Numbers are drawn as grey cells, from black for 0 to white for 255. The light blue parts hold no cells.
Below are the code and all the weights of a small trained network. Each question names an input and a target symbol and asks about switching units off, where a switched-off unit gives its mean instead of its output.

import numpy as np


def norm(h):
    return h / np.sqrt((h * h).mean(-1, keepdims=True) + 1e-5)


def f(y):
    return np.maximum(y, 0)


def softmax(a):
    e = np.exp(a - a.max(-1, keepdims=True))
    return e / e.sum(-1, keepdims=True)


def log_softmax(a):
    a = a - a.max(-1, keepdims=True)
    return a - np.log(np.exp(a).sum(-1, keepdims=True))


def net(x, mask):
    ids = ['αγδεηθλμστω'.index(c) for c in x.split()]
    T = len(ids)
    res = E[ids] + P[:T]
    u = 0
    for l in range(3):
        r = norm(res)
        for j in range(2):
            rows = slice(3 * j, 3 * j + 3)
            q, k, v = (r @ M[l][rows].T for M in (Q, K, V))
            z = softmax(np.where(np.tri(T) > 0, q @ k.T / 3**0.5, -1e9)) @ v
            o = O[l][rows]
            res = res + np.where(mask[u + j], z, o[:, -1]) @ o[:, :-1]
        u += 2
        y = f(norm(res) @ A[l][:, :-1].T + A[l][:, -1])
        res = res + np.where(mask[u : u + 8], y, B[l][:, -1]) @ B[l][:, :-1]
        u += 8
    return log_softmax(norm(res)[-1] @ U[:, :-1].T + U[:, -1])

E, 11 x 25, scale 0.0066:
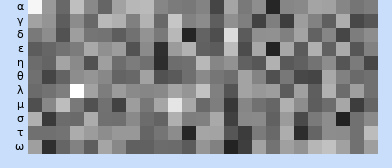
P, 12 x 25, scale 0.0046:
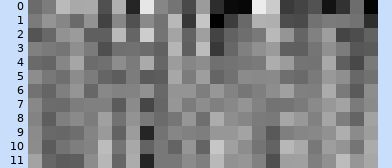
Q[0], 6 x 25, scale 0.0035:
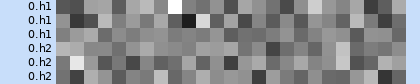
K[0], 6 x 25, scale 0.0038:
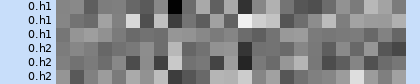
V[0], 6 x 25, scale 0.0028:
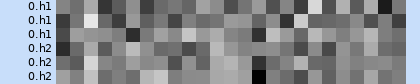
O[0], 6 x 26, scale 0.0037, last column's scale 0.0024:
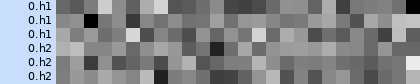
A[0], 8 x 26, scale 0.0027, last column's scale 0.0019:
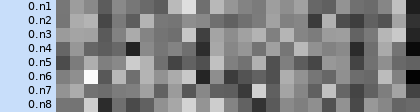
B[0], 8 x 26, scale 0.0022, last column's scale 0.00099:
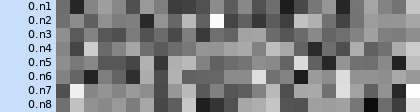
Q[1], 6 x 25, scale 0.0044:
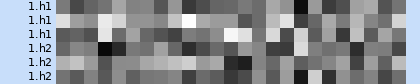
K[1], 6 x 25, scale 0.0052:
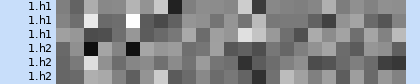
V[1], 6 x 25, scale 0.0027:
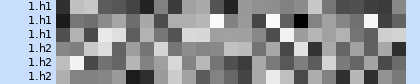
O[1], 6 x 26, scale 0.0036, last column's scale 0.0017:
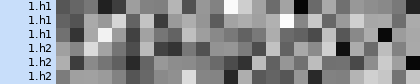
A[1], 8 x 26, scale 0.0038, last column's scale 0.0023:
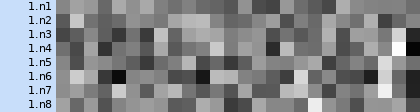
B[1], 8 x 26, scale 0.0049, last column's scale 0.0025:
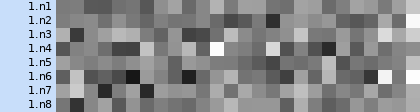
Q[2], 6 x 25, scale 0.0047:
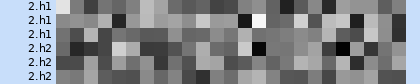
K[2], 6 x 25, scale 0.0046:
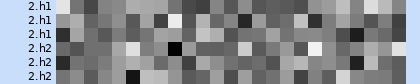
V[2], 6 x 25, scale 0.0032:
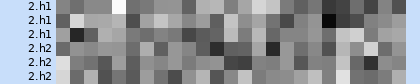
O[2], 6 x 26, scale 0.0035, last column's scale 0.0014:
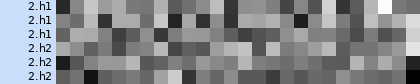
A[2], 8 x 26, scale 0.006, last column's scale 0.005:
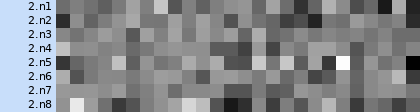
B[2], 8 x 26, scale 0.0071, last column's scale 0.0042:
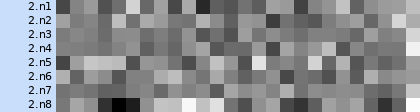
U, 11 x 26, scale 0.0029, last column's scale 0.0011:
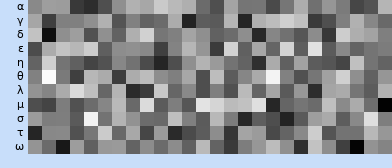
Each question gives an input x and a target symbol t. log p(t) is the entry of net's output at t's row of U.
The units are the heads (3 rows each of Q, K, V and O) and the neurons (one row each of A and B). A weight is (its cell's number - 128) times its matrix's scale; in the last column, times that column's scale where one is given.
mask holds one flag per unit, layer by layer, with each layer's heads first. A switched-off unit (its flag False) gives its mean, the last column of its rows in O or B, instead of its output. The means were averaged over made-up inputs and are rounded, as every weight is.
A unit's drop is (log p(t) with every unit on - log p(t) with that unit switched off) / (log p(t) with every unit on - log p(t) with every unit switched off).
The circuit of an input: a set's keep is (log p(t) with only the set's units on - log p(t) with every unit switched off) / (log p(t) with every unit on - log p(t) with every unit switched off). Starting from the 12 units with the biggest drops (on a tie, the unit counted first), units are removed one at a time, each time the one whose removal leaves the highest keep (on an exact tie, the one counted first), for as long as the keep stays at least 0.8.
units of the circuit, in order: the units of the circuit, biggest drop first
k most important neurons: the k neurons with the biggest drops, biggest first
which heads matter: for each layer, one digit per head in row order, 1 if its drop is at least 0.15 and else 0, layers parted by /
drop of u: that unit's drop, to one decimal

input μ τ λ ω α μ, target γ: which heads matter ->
10 / 10 / 10
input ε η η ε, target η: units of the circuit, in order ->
[1.h1 1.h2 1.n6]
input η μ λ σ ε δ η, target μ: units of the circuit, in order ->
[1.h1 0.h1]
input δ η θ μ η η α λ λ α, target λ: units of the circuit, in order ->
[0.h1 1.h2 1.h1 2.n8]
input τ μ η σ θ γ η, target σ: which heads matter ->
10 / 01 / 00
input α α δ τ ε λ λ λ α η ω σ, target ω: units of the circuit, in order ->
[2.h1]
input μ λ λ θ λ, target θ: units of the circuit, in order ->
[1.h1 1.n7]
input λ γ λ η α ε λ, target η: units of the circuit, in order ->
[0.h1 1.h1 1.n6]
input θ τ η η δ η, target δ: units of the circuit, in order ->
[1.h1 1.h2 2.n6 1.n3]
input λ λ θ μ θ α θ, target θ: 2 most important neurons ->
[1.n7 2.n8]
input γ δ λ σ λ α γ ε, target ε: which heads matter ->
11 / 00 / 00
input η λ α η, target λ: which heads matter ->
10 / 10 / 00
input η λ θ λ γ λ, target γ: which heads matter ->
00 / 01 / 00
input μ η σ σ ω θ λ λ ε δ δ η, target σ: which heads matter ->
10 / 11 / 00
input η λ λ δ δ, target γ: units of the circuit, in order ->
[0.h2 1.n3 2.n8]
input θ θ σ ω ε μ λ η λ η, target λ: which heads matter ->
00 / 10 / 00
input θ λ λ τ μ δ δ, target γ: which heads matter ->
01 / 10 / 00
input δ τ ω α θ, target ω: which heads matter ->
00 / 10 / 10
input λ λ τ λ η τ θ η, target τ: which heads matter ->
10 / 01 / 00
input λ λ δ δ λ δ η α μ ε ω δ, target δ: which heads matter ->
01 / 00 / 00
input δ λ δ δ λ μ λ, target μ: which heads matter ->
00 / 10 / 00
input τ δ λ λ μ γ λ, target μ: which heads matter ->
10 / 10 / 00
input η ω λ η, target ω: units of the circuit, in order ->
[0.h1 1.h2 2.h1 1.h1]
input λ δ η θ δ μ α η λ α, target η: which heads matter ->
00 / 11 / 00
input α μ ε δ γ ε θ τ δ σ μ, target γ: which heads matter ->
01 / 00 / 01
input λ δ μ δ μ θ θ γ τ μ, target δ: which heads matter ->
10 / 10 / 00
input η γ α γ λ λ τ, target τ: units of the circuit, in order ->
[2.n1 2.h1]
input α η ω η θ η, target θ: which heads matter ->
10 / 11 / 00
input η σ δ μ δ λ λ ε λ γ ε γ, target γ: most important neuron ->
[1.n8]
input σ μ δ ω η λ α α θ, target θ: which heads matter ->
01 / 10 / 00
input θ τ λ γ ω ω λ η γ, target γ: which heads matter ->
00 / 01 / 00
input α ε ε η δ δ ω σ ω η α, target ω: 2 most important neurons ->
[2.n8 0.n6]
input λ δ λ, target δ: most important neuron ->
[1.n3]
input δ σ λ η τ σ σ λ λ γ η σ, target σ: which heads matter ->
00 / 00 / 01
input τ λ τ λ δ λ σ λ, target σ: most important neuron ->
[2.n2]
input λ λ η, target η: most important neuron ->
[1.n6]
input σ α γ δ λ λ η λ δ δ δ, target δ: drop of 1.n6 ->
0.0
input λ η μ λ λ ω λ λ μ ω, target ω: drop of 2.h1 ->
1.0
